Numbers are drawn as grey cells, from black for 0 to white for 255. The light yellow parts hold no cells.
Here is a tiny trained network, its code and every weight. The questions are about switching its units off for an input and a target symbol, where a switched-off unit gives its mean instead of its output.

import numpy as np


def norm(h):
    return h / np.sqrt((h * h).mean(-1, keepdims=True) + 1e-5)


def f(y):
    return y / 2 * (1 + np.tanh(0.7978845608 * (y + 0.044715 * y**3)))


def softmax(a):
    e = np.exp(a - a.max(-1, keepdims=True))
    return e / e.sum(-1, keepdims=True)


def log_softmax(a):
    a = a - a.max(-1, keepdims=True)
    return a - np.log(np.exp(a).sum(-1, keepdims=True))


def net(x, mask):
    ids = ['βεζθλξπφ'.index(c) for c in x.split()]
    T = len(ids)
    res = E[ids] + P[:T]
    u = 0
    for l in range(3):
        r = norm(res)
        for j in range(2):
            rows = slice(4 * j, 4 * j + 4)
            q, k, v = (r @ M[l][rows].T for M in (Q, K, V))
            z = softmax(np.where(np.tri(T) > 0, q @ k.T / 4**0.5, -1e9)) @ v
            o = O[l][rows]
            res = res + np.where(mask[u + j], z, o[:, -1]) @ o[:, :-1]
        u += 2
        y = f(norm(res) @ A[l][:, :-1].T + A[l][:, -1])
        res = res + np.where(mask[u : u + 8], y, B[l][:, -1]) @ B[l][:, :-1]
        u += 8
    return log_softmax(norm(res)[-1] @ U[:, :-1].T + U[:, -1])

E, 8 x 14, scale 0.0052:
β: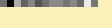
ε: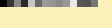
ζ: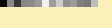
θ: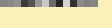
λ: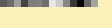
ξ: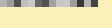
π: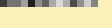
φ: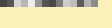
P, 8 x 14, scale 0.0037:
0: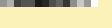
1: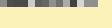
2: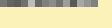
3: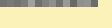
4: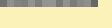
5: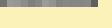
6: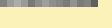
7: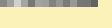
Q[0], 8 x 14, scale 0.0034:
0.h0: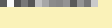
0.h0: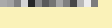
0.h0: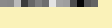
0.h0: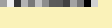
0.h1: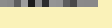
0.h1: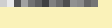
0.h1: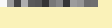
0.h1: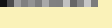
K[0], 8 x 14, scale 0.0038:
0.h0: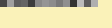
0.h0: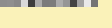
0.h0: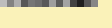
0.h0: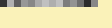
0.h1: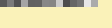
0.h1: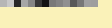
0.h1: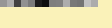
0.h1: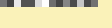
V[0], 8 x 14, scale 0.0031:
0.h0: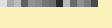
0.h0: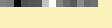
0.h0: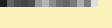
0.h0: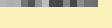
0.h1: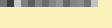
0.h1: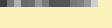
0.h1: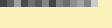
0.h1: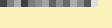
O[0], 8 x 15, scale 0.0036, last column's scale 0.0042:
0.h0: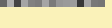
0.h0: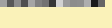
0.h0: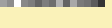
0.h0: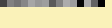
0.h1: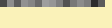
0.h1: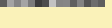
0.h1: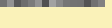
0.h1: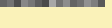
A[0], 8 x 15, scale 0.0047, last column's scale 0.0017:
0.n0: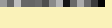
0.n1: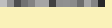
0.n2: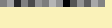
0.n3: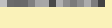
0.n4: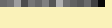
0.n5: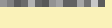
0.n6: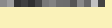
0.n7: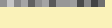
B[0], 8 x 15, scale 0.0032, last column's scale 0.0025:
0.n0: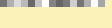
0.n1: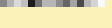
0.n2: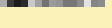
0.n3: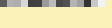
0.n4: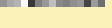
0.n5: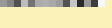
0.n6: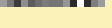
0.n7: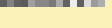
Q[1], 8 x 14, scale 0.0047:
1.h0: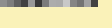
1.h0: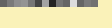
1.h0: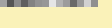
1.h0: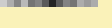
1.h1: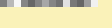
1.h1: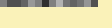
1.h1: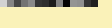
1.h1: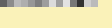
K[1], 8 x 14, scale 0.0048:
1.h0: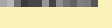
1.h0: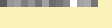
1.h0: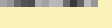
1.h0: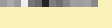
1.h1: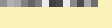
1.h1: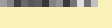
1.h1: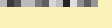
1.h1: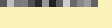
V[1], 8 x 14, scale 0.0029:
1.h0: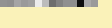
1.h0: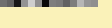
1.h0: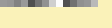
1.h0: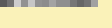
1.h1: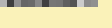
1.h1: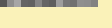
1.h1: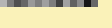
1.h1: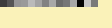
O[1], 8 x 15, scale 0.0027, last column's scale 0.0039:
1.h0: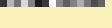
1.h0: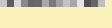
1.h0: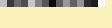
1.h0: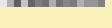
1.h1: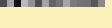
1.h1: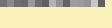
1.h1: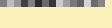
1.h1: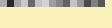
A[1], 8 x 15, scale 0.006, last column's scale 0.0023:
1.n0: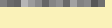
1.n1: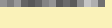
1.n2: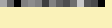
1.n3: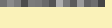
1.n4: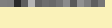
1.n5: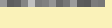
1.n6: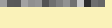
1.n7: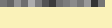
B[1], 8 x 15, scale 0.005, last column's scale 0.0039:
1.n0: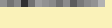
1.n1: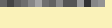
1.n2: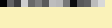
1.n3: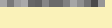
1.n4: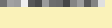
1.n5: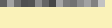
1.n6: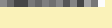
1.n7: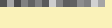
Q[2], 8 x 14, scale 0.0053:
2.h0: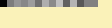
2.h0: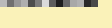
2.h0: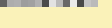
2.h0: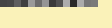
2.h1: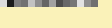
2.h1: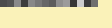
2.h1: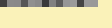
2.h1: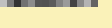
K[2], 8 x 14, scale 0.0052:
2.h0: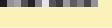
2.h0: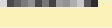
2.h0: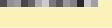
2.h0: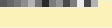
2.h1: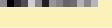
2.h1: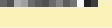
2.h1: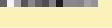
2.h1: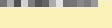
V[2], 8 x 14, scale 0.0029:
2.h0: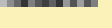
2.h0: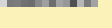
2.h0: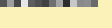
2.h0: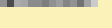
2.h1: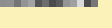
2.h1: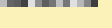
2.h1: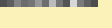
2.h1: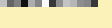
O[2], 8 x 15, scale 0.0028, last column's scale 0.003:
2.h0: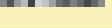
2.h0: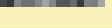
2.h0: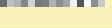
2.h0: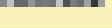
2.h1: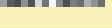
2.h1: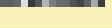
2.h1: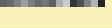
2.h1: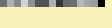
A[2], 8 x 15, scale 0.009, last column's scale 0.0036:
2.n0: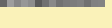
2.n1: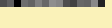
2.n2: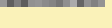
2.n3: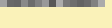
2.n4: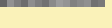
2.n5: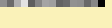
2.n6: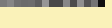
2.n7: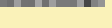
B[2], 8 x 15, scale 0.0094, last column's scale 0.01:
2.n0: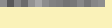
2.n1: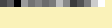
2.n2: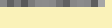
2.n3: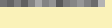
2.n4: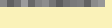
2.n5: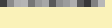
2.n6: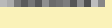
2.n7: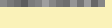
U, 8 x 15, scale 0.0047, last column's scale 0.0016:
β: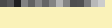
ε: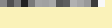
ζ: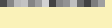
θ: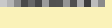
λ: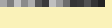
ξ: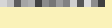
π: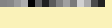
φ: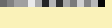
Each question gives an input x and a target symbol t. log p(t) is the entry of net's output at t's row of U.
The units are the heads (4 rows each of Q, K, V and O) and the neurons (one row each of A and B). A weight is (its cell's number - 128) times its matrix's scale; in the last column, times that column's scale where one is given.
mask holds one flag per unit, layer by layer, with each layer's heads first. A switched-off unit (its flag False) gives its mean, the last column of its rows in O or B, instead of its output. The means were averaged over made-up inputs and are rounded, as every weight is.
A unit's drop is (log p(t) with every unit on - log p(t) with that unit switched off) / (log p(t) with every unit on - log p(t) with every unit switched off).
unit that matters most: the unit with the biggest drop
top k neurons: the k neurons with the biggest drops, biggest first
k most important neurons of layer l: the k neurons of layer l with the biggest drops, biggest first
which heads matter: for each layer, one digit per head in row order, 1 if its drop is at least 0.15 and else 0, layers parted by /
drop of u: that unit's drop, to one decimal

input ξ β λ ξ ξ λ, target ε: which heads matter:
10 / 10 / 00
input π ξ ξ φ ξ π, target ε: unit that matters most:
0.h0
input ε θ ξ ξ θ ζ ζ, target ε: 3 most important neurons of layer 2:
(2.n1, 2.n7, 2.n5)
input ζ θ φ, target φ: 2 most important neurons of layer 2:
(2.n1, 2.n5)
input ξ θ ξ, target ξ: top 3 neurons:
(2.n1, 2.n5, 2.n3)
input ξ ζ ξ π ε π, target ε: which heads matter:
11 / 00 / 00
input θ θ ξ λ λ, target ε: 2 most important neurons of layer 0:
(0.n4, 0.n0)
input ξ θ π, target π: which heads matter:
10 / 01 / 00
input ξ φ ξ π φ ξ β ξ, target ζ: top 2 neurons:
(2.n5, 2.n1)
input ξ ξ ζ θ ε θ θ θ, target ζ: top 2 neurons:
(0.n7, 2.n1)
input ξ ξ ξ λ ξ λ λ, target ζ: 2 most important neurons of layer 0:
(0.n0, 0.n4)
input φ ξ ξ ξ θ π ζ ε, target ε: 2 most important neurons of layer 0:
(0.n6, 0.n5)
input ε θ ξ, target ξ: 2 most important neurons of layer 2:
(2.n1, 2.n5)
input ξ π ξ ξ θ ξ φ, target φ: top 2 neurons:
(2.n1, 1.n2)
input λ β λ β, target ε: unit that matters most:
0.n0
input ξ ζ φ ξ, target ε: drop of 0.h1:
1.0
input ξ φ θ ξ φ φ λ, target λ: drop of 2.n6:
0.0
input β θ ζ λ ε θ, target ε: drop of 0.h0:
1.1
